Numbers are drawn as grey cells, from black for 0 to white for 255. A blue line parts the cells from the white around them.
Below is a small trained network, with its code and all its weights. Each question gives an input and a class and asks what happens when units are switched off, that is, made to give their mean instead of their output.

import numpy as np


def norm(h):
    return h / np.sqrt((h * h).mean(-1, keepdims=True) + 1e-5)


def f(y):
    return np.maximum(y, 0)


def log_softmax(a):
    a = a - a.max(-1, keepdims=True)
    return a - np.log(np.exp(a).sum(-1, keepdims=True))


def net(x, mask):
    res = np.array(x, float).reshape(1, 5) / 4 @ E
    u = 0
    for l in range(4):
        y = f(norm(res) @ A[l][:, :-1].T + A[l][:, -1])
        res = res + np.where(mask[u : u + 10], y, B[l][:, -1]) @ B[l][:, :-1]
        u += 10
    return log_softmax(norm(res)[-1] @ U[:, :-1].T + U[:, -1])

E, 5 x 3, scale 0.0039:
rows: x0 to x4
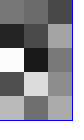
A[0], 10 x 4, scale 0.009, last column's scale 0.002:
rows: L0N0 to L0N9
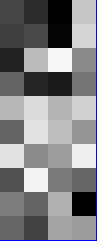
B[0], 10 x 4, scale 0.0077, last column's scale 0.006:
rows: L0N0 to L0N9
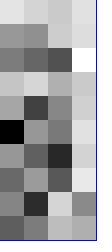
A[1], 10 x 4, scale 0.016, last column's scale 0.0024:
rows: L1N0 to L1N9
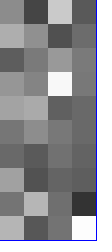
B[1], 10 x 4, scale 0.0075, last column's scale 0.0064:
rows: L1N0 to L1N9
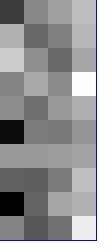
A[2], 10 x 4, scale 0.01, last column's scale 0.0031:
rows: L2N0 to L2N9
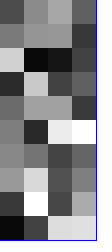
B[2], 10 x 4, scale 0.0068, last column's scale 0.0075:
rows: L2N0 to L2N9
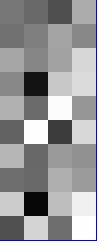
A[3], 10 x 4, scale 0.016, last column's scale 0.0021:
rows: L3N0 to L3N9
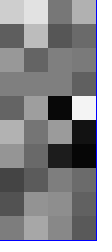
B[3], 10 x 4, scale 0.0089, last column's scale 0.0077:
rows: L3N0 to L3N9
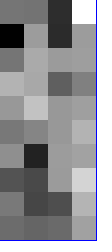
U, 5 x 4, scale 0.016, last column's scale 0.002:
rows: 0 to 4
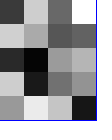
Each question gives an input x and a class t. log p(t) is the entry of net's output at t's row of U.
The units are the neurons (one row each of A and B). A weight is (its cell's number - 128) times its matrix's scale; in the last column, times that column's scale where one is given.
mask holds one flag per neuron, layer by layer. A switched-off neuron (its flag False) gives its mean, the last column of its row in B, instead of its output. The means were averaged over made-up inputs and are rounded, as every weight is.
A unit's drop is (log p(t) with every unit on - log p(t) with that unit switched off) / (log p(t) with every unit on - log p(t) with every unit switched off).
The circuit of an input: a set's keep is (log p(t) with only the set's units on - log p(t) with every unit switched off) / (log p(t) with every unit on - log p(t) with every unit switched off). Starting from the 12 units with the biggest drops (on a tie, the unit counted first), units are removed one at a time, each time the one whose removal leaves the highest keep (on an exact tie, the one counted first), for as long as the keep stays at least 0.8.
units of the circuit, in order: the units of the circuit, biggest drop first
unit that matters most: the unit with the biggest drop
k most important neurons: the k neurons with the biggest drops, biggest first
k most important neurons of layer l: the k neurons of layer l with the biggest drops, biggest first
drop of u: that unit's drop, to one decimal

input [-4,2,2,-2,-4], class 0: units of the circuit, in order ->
(L2N5)
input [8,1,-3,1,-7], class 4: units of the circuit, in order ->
(L0N0 L0N1)
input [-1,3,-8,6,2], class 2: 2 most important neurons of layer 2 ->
(L2N8 L2N3)
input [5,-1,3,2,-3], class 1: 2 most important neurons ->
(L3N0 L0N5)
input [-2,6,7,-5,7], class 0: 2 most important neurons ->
(L2N5 L1N0)
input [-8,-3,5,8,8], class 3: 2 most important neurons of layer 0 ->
(L0N6 L0N0)
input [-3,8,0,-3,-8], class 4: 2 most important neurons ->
(L1N3 L0N0)
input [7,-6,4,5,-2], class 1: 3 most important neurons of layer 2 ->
(L2N8 L2N3 L2N2)
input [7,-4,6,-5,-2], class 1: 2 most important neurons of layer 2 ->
(L2N8 L2N3)
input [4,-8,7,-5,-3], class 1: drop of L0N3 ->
0.2
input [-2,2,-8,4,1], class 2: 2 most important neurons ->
(L2N8 L2N3)
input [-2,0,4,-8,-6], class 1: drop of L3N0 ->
0.2
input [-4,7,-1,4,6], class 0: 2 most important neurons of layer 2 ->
(L2N9 L2N5)
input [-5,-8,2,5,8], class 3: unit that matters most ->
L0N6
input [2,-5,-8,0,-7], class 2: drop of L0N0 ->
0.0
